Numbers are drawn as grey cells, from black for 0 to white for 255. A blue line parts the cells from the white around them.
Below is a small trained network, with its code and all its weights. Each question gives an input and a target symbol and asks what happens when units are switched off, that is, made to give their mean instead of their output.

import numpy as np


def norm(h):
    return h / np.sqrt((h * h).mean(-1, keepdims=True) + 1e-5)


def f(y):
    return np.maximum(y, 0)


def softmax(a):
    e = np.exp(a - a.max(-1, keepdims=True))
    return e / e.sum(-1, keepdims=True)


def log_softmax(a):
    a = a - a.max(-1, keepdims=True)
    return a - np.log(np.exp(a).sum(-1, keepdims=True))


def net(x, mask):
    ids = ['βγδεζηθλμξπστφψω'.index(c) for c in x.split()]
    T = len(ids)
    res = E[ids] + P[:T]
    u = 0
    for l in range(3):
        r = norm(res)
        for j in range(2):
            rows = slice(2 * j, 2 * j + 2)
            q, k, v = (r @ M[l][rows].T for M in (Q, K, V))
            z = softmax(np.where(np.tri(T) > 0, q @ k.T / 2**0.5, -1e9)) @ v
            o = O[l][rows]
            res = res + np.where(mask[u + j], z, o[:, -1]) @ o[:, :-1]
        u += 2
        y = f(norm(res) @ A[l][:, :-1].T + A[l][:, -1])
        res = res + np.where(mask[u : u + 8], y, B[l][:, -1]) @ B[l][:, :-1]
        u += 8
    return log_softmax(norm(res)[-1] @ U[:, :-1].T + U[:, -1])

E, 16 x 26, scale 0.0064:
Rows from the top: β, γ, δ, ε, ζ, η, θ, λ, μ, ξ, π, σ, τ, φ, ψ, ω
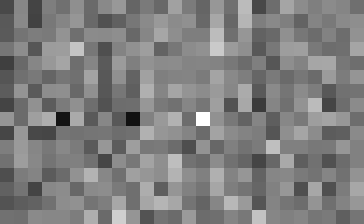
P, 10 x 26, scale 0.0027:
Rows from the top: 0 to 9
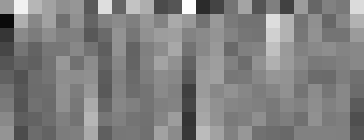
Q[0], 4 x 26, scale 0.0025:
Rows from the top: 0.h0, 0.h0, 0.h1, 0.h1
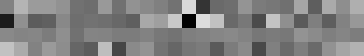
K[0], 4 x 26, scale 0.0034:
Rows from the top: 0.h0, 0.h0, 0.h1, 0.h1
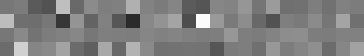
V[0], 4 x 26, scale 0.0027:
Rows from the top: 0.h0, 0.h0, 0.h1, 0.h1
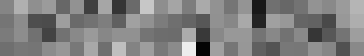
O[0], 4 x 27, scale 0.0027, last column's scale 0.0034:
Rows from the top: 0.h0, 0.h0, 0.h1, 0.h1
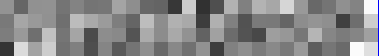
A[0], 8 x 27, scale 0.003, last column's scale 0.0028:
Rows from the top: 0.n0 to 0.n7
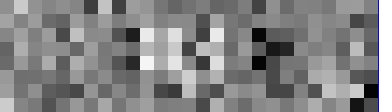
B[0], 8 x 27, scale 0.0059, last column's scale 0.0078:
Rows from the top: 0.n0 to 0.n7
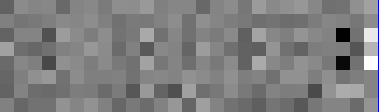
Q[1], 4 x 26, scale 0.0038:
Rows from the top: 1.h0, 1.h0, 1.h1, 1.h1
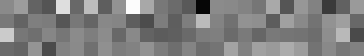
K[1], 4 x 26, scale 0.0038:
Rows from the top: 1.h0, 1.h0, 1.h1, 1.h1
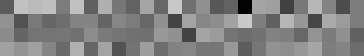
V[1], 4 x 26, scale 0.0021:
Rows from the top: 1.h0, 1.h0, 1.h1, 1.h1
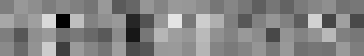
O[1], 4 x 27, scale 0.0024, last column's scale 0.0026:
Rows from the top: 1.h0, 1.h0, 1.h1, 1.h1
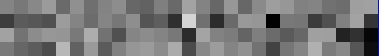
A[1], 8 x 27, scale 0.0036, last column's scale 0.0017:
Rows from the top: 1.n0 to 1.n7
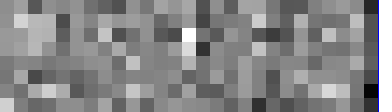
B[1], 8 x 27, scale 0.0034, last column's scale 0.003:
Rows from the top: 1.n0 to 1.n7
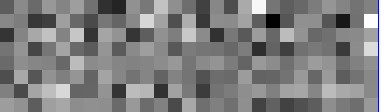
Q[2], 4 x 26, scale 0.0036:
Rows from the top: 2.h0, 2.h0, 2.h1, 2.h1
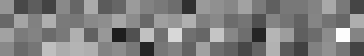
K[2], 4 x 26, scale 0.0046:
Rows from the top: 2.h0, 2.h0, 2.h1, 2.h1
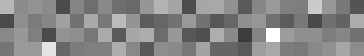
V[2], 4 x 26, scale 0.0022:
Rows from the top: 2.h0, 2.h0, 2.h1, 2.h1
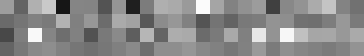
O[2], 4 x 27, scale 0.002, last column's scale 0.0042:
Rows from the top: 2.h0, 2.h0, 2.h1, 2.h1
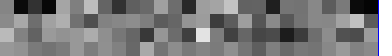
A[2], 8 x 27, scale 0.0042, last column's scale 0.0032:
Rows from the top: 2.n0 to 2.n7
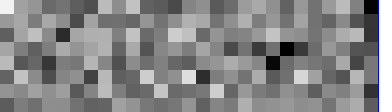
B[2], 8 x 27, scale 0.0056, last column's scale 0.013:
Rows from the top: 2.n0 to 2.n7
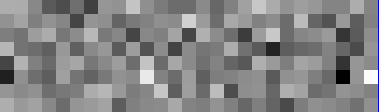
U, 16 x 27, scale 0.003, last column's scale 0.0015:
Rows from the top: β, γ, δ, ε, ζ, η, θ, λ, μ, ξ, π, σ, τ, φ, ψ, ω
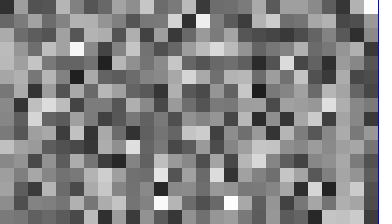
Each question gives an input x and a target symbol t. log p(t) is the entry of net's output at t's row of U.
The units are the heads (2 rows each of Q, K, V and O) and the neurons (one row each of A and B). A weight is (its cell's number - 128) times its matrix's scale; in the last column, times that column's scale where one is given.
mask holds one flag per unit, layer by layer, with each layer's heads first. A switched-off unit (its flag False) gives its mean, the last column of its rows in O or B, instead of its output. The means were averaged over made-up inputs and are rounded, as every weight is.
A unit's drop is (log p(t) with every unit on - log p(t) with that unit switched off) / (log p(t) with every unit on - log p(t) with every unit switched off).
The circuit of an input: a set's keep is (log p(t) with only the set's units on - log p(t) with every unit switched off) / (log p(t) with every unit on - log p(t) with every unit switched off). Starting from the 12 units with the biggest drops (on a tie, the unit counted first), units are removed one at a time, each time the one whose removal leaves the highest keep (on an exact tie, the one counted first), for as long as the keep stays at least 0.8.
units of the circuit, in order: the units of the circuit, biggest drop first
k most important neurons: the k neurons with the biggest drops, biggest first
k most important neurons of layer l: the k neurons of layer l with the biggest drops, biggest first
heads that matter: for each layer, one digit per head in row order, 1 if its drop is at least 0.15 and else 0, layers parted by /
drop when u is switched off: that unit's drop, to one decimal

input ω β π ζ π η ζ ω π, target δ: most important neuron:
0.n7
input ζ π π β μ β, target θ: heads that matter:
10 / 10 / 00
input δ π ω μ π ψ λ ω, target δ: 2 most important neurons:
2.n3, 2.n5
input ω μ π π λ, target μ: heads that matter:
11 / 10 / 00
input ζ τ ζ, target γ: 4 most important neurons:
2.n5, 0.n2, 0.n4, 1.n1
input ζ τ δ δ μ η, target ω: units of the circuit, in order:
0.h0, 2.n5, 0.n4, 0.n2
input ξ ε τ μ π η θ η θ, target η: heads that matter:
10 / 00 / 00
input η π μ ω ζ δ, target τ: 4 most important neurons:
2.n5, 0.n4, 2.n6, 0.n2
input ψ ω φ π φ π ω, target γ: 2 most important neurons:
2.n2, 2.n5
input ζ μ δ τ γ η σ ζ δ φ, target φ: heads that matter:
11 / 10 / 00
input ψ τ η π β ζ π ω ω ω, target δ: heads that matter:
10 / 00 / 00
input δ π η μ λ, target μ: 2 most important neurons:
2.n5, 0.n4
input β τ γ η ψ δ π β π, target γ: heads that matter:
01 / 00 / 01
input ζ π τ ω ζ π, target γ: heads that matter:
01 / 00 / 00
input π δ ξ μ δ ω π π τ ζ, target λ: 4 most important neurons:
0.n4, 0.n2, 2.n5, 1.n6
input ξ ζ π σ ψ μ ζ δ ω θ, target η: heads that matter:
10 / 10 / 00
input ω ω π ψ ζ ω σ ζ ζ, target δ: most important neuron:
0.n3
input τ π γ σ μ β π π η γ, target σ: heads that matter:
10 / 10 / 00
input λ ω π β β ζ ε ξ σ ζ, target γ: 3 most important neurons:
0.n3, 2.n5, 1.n1
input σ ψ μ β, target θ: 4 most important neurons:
2.n5, 0.n4, 0.n2, 2.n7
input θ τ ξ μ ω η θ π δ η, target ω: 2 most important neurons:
2.n5, 0.n6
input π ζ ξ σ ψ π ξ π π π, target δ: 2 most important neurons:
2.n3, 0.n7
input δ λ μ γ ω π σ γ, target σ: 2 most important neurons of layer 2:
2.n5, 2.n7
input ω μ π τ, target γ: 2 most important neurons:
2.n2, 0.n4
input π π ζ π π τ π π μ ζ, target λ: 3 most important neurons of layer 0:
0.n4, 0.n2, 0.n3
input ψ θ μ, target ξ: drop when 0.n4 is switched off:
0.1
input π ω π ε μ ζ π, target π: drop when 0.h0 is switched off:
1.3
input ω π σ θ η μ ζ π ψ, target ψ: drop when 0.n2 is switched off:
0.2
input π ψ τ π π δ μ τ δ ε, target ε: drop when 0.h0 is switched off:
1.0
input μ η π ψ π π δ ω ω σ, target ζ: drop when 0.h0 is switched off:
1.1
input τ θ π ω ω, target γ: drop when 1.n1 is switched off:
0.2
